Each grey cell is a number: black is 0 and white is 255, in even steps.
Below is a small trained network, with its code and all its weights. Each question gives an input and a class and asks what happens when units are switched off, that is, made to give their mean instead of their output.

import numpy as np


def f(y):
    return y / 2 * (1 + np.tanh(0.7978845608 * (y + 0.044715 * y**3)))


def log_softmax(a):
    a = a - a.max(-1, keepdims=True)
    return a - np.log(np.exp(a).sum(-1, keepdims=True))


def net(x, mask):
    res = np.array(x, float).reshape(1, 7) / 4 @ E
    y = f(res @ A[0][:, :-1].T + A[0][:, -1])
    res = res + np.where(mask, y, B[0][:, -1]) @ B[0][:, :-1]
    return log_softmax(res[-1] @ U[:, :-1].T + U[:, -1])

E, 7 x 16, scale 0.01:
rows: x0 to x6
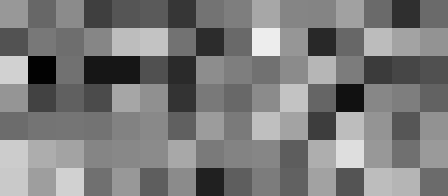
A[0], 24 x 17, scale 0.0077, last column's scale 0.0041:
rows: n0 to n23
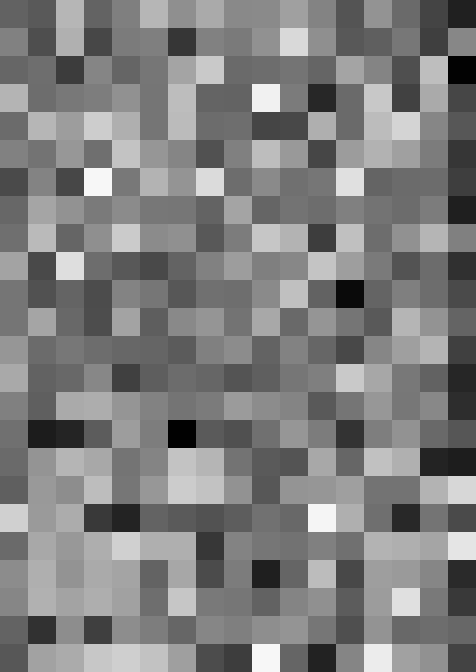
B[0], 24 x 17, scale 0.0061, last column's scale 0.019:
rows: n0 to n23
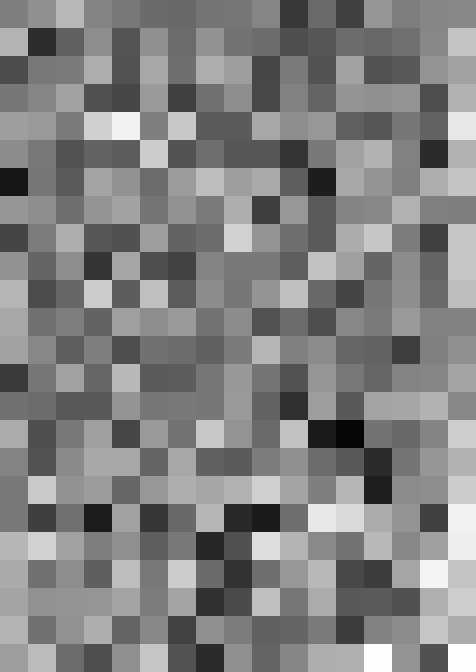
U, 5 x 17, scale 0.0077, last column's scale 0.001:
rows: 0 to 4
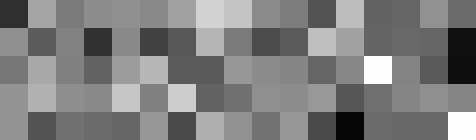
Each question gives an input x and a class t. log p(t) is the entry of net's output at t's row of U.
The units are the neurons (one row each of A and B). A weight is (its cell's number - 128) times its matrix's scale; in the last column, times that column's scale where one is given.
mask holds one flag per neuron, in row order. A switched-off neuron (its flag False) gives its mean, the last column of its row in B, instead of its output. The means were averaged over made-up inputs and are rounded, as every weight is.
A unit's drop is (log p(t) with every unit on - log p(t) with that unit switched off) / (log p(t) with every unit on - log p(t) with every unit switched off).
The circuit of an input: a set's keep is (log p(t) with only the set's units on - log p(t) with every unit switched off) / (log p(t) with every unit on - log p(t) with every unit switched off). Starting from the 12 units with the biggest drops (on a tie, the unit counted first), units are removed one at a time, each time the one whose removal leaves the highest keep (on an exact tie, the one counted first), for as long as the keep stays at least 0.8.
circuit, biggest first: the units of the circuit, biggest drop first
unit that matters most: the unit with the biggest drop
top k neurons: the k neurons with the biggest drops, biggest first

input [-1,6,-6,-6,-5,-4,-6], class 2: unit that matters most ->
n23
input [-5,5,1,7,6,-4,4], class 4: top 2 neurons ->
(n15, n10)
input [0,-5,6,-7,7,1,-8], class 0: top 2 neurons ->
(n6, n2)
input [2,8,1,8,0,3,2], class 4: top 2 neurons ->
(n15, n10)
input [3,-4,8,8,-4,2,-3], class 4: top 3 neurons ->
(n15, n10, n1)
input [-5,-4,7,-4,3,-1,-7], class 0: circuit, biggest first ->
(n6, n2)
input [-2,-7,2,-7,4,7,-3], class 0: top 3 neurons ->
(n6, n17, n2)
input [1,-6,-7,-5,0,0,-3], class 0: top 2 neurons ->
(n6, n17)
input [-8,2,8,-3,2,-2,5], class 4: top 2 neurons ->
(n18, n23)
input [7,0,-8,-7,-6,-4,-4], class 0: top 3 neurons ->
(n6, n17, n8)
